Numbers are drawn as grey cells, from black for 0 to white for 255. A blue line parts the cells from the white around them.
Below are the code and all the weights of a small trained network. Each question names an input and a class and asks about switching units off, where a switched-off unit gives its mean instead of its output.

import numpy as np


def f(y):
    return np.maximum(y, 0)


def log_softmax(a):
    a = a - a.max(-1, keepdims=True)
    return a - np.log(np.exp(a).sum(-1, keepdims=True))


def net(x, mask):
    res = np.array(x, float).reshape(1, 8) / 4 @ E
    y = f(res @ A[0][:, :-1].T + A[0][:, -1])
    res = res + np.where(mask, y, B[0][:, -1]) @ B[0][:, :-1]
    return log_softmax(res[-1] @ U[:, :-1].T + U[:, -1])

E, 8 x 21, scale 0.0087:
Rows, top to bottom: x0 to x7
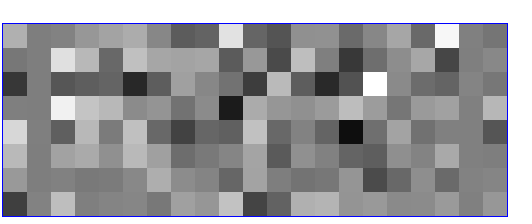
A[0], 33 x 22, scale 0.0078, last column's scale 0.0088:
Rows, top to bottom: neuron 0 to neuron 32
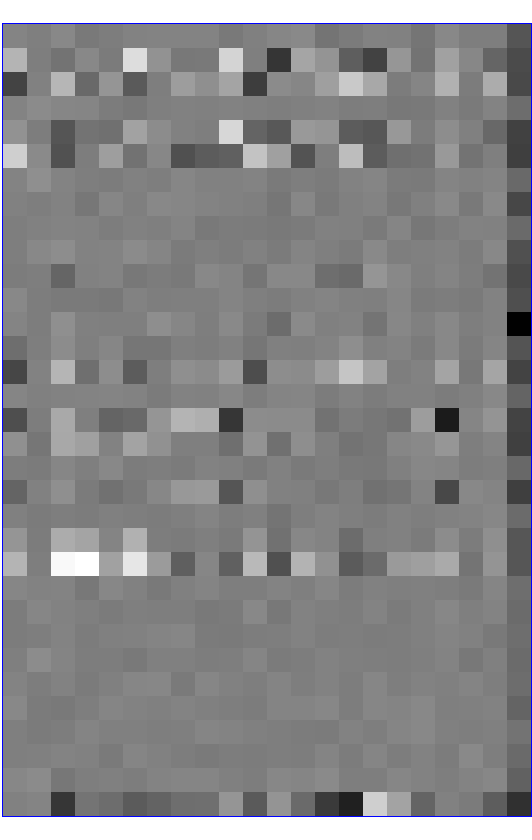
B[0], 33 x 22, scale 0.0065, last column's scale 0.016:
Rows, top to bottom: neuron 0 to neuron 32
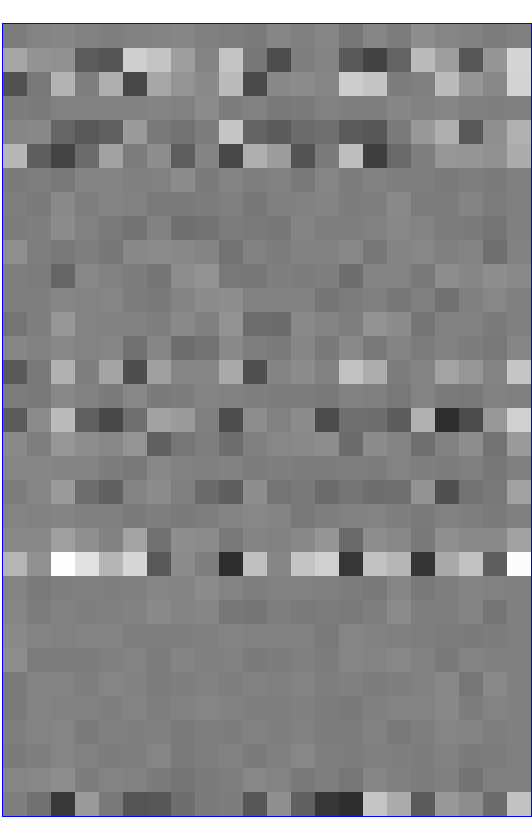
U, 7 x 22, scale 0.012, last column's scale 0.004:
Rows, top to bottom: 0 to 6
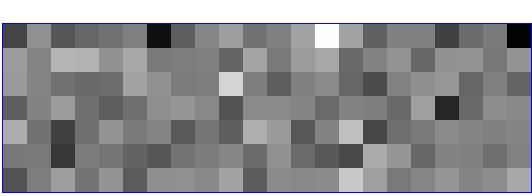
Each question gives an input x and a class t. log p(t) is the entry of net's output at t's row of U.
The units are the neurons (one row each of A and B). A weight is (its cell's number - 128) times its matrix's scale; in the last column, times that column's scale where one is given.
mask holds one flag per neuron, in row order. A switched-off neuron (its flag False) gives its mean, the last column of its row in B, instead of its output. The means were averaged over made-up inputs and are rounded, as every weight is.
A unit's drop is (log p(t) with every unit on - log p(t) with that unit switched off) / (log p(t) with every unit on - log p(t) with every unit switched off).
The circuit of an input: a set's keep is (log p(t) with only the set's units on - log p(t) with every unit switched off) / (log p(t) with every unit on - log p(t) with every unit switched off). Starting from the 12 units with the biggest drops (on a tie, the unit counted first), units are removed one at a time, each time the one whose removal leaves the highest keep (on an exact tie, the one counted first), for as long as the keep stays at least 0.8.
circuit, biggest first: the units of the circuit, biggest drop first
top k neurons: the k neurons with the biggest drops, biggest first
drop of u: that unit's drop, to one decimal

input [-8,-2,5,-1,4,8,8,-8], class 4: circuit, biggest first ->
neuron 5
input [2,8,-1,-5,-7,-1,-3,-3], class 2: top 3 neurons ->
neuron 22; neuron 2; neuron 14
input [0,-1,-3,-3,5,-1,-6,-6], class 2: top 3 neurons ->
neuron 1; neuron 22; neuron 4
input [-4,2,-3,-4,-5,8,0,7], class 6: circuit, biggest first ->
neuron 2; neuron 22
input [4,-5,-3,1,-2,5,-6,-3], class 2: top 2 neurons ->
neuron 22; neuron 1
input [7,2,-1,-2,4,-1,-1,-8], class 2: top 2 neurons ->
neuron 1; neuron 4
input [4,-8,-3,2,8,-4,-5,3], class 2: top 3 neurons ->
neuron 22; neuron 1; neuron 4
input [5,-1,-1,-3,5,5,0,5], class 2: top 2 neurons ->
neuron 1; neuron 4
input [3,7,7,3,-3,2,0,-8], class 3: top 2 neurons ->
neuron 22; neuron 16
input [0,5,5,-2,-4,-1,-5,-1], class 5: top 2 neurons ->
neuron 32; neuron 1
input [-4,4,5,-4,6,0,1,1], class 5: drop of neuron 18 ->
0.0
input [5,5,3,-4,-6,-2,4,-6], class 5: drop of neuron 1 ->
0.4
